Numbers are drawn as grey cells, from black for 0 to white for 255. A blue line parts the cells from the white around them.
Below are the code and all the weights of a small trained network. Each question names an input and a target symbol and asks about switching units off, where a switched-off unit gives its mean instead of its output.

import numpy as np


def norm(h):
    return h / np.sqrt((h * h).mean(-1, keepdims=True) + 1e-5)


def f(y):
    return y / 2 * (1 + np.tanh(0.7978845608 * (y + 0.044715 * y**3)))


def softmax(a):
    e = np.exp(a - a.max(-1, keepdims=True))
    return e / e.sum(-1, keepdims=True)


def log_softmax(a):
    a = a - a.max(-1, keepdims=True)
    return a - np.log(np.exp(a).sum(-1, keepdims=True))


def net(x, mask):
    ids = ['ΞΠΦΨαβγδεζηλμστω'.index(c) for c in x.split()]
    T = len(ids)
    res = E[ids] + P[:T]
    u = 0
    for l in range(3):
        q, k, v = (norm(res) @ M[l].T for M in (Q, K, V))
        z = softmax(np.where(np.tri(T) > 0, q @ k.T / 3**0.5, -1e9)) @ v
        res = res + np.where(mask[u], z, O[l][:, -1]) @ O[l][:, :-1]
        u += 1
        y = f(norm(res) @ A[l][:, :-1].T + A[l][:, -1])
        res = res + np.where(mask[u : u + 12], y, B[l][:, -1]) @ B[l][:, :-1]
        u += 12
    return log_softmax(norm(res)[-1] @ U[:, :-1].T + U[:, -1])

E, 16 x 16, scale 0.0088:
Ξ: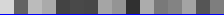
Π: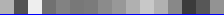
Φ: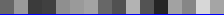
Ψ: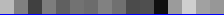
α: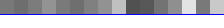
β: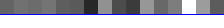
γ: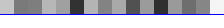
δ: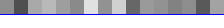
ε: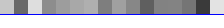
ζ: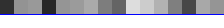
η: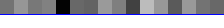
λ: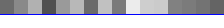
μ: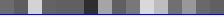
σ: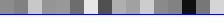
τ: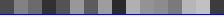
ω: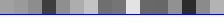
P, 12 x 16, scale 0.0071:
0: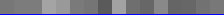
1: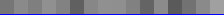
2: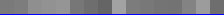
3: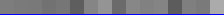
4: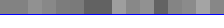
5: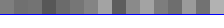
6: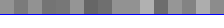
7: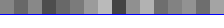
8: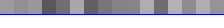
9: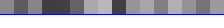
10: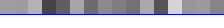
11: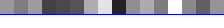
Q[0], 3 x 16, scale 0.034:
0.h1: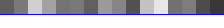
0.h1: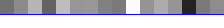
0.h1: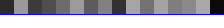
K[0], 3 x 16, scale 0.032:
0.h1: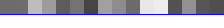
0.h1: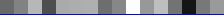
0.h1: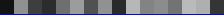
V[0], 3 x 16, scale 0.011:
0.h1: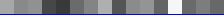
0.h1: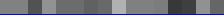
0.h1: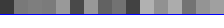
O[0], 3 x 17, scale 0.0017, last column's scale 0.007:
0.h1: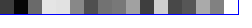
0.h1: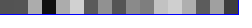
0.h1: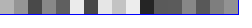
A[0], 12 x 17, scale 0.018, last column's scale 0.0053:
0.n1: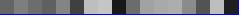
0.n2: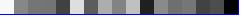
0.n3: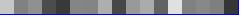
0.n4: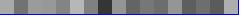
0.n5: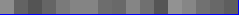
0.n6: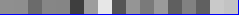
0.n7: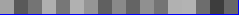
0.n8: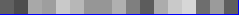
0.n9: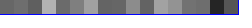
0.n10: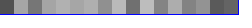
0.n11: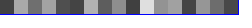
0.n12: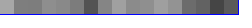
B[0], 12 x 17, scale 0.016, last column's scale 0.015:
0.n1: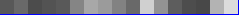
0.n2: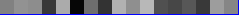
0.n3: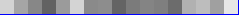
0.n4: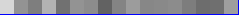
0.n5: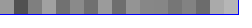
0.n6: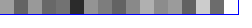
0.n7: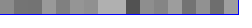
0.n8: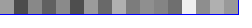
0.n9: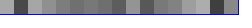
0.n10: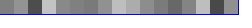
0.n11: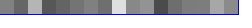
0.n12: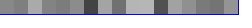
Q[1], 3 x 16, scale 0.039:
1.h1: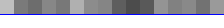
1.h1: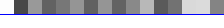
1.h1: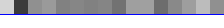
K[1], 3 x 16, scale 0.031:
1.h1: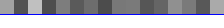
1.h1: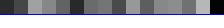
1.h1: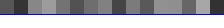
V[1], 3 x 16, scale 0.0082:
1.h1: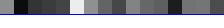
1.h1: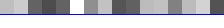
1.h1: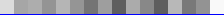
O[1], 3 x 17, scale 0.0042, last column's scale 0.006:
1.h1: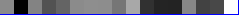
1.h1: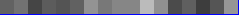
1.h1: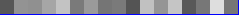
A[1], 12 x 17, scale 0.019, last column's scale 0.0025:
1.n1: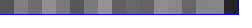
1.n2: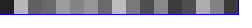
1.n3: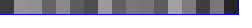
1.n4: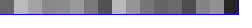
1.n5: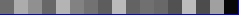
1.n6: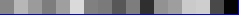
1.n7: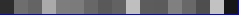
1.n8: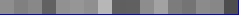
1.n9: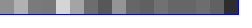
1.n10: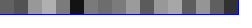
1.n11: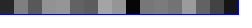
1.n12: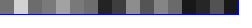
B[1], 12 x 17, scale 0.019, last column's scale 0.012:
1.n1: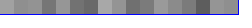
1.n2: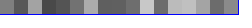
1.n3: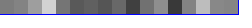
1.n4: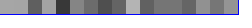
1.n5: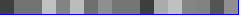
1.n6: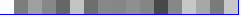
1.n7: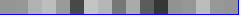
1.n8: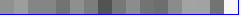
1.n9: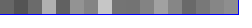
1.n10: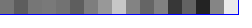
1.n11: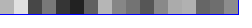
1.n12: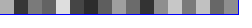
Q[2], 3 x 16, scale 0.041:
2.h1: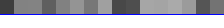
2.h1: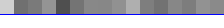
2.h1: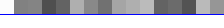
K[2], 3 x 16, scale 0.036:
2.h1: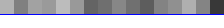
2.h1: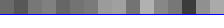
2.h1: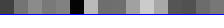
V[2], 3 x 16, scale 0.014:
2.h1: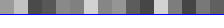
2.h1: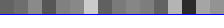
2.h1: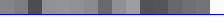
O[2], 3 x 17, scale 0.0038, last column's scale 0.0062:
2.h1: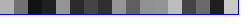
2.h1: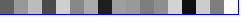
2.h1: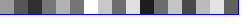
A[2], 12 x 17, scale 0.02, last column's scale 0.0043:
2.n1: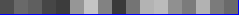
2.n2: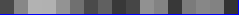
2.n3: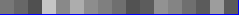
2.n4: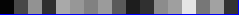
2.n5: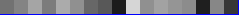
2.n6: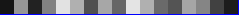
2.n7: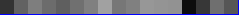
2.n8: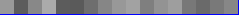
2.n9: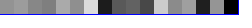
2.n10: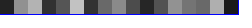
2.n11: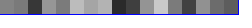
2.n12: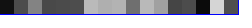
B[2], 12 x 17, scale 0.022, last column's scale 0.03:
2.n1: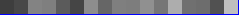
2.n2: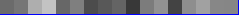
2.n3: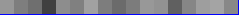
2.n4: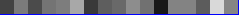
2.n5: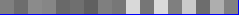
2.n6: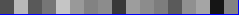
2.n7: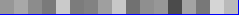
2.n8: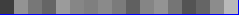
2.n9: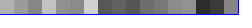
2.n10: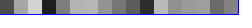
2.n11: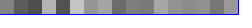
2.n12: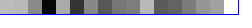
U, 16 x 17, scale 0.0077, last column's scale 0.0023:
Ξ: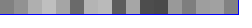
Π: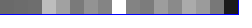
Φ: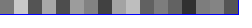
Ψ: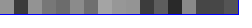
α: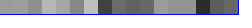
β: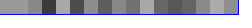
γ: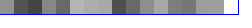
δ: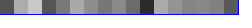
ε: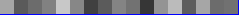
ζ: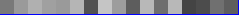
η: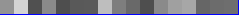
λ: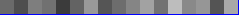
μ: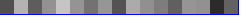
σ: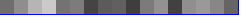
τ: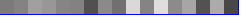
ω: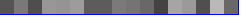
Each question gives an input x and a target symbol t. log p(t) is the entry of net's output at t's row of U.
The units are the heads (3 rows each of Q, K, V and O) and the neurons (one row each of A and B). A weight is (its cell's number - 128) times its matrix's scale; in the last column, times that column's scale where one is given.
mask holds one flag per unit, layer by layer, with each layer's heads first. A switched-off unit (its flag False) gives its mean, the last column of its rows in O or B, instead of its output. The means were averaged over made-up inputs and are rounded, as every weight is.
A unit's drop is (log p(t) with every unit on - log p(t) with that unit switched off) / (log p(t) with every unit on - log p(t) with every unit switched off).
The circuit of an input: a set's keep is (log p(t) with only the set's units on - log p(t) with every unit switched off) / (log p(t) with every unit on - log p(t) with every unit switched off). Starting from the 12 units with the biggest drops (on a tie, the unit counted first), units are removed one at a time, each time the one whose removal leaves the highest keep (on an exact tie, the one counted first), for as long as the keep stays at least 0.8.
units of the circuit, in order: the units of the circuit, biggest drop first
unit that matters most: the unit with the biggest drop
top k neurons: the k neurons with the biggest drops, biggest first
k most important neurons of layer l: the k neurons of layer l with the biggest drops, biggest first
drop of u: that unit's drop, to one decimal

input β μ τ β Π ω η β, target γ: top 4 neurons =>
(0.n3, 2.n11, 2.n12, 0.n1)
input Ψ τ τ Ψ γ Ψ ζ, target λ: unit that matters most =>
0.n6
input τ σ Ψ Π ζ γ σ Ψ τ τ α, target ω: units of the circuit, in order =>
(0.n8, 2.n4, 1.n5, 0.n6)
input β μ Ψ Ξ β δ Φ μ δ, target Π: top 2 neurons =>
(2.n12, 0.n8)
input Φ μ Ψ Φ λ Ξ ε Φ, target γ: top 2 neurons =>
(0.n3, 2.n11)
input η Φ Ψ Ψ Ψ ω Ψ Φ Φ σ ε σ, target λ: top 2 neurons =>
(0.n3, 1.n10)
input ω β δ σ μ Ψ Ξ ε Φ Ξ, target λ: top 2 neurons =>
(2.n1, 0.n3)
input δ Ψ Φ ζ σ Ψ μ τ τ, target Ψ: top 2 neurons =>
(0.n1, 0.n6)
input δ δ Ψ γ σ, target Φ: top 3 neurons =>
(0.n4, 2.n12, 1.n4)
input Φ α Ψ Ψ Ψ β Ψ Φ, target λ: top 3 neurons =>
(2.n1, 0.n1, 2.n7)
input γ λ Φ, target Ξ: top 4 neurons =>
(0.n6, 1.n7, 0.n3, 2.n12)
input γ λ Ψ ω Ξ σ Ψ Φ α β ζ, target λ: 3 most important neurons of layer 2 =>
(2.n12, 2.n1, 2.n7)
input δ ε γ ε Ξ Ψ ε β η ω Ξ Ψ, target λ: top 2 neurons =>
(2.n1, 0.n1)
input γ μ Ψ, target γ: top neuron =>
(0.n6)
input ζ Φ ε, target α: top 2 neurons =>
(0.n4, 2.n9)
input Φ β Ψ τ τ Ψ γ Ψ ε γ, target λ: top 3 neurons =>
(0.n3, 2.n1, 0.n6)
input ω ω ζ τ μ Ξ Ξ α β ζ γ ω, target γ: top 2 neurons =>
(0.n3, 0.n1)
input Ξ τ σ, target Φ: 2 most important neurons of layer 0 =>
(0.n4, 0.n11)
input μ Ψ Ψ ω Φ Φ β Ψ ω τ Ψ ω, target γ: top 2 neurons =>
(0.n3, 2.n11)
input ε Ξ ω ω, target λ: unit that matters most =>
0.h1
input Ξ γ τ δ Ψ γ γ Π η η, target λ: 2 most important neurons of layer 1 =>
(1.n10, 1.n8)
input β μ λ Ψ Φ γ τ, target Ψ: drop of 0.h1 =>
0.5
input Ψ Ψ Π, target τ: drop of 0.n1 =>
0.3
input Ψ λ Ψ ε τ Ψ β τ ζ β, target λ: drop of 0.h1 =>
0.1
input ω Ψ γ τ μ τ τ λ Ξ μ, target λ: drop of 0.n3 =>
0.4
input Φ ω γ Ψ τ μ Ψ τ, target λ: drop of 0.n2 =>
0.0
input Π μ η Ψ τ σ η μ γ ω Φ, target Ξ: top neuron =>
(0.n6)
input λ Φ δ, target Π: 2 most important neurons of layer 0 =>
(0.n10, 0.n8)
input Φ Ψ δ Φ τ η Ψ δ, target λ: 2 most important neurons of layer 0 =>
(0.n3, 0.n1)
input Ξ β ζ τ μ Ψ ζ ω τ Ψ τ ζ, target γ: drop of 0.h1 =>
0.3
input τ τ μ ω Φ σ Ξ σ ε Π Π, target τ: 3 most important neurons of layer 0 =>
(0.n2, 0.n3, 0.n12)
